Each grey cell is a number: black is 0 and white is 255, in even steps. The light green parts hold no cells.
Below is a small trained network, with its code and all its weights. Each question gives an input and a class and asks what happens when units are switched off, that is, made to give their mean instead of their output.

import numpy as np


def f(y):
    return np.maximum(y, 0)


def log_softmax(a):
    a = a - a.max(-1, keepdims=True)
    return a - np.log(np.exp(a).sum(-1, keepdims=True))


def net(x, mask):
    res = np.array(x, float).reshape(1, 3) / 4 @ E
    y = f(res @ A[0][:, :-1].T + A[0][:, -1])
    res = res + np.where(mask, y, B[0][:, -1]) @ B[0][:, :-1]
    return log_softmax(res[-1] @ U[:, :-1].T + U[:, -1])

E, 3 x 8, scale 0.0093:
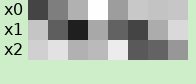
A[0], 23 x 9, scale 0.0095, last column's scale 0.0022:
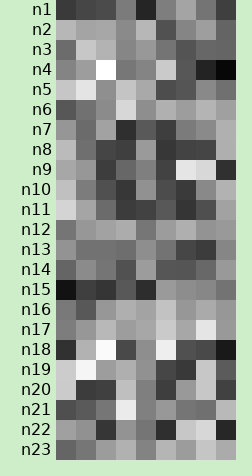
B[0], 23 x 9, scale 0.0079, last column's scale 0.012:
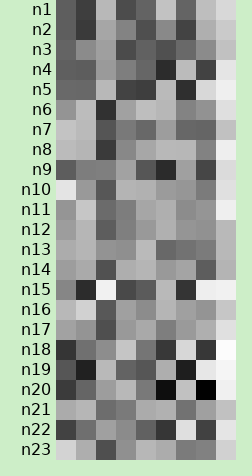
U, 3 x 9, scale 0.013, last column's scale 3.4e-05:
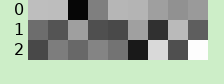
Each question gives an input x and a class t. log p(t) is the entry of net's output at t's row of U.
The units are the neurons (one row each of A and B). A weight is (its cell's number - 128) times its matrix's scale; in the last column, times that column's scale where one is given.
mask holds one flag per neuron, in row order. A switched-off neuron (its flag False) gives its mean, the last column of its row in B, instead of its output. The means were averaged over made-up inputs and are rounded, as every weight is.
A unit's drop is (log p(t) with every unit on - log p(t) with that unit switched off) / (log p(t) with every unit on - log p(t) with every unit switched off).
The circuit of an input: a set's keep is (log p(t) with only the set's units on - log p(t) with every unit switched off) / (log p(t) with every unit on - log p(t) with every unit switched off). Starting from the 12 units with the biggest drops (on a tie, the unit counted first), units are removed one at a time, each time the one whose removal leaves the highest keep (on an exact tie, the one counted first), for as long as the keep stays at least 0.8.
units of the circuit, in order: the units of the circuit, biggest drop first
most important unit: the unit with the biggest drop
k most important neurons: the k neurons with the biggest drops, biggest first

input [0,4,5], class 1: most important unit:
n19
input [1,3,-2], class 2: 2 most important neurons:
(n19 n5)
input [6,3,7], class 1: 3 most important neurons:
(n19 n5 n2)
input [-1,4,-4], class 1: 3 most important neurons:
(n15 n18 n1)
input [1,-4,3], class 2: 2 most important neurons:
(n15 n18)
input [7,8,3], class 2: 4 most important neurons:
(n20 n22 n9 n8)
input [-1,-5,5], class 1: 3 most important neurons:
(n20 n5 n19)
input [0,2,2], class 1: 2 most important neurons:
(n18 n4)
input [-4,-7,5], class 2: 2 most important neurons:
(n18 n4)
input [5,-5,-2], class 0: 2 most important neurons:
(n20 n22)
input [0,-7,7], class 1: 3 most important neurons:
(n5 n19 n20)
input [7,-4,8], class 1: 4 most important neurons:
(n19 n5 n2 n8)
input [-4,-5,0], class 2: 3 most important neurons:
(n18 n4 n6)
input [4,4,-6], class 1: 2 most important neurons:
(n15 n1)
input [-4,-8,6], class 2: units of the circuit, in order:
(n18)
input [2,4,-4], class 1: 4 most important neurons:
(n15 n18 n1 n4)
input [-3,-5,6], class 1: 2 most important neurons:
(n5 n19)
